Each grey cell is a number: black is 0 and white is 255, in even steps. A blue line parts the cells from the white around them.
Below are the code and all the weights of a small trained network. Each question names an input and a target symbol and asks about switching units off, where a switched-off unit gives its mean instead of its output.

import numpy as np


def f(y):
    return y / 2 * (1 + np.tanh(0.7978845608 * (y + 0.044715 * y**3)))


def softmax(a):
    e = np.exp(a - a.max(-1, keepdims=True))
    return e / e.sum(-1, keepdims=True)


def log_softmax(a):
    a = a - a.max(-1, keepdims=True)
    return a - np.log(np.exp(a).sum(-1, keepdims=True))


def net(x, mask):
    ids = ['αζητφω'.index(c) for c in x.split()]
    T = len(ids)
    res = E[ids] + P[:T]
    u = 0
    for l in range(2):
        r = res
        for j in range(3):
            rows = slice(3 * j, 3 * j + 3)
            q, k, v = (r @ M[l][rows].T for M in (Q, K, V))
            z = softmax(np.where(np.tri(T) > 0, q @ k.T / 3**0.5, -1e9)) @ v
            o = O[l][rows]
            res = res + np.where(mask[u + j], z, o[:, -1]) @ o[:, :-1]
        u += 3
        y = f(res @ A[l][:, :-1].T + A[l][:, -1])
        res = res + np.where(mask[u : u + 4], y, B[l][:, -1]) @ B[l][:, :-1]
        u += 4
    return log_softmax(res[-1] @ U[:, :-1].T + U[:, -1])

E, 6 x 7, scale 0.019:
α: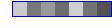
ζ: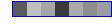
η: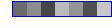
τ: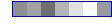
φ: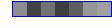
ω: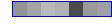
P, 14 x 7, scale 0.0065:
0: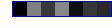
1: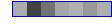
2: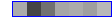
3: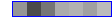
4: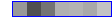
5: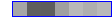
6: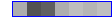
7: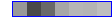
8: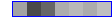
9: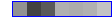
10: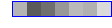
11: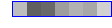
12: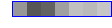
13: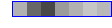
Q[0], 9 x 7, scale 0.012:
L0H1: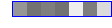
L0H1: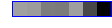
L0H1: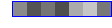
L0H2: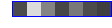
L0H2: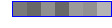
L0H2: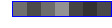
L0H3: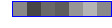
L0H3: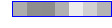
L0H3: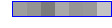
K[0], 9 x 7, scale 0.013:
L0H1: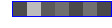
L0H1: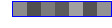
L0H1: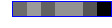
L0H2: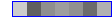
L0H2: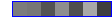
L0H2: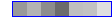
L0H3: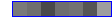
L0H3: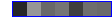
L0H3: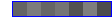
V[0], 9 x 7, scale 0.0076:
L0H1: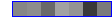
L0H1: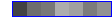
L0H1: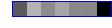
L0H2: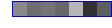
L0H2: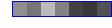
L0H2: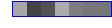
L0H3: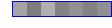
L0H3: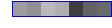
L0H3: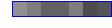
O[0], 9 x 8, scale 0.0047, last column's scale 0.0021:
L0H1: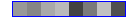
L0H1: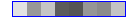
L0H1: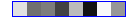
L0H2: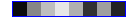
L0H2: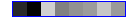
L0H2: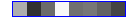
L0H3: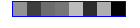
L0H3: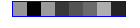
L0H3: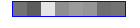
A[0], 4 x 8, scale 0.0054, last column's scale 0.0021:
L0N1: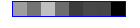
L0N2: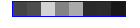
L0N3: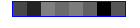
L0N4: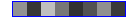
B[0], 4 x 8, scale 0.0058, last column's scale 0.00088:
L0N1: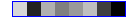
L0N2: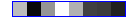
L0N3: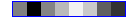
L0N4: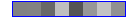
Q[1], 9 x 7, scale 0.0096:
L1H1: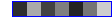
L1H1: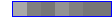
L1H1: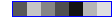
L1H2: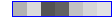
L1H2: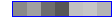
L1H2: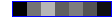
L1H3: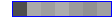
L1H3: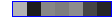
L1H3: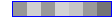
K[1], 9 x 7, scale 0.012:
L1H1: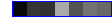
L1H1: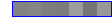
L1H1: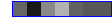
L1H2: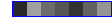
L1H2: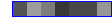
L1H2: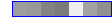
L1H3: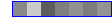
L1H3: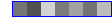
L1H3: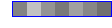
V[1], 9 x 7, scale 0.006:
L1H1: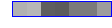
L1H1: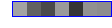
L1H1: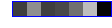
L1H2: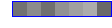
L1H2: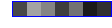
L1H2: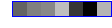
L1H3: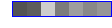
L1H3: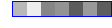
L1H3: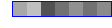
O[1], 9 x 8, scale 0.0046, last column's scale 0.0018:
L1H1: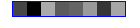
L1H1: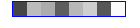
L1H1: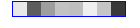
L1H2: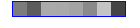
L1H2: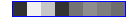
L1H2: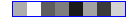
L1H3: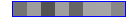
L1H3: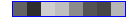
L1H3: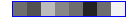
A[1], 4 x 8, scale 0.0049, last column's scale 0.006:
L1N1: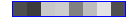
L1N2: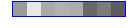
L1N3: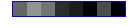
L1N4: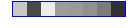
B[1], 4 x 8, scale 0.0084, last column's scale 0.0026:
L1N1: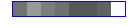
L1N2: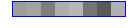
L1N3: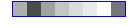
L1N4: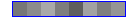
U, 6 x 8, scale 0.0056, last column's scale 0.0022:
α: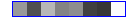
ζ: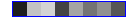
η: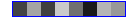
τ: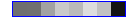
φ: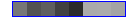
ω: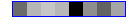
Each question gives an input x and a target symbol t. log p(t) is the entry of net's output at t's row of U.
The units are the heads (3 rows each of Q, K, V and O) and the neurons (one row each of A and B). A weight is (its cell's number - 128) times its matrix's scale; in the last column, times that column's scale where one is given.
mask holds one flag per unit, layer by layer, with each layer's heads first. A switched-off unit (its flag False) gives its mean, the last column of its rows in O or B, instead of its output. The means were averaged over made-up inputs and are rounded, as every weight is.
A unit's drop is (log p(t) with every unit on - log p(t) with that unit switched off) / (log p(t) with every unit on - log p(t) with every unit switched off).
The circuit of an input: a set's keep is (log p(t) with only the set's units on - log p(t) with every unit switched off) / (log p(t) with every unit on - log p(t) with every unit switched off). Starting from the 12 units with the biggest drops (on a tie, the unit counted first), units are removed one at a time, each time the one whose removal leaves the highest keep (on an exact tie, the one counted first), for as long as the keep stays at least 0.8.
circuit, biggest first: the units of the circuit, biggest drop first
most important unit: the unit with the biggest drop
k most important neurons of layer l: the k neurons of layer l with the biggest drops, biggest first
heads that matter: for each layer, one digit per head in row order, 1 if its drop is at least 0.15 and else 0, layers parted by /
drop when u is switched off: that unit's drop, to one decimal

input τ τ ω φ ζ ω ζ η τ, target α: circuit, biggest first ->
(L1H3; L0H2; L0H1)
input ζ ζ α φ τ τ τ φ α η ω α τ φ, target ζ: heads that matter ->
010 / 010
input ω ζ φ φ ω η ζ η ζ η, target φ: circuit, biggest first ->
(L0H3; L0H2; L1H3)
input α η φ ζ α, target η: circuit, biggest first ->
(L0H2; L1H1; L0H1; L1H3)
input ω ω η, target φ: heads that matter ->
011 / 000
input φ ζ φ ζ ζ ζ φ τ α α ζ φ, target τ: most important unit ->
L1H1
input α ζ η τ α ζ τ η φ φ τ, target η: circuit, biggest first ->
(L1H1; L0H2; L0H1)
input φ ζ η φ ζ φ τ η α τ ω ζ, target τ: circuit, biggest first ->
(L1H1; L0H1; L0N3)
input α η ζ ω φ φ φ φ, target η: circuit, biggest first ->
(L0H2; L1H1; L0H3; L0H1)
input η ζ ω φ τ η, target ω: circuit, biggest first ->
(L1H2; L0H1)
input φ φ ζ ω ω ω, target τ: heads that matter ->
100 / 110
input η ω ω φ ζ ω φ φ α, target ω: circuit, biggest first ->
(L0H1; L1H2)
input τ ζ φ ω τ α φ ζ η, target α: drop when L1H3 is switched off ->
0.7
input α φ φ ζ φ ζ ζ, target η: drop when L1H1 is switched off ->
0.3
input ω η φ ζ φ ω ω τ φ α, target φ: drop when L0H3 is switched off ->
0.4
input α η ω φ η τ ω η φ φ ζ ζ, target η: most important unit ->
L0H2
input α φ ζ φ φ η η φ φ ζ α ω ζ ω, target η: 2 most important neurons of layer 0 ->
(L0N2; L0N3)
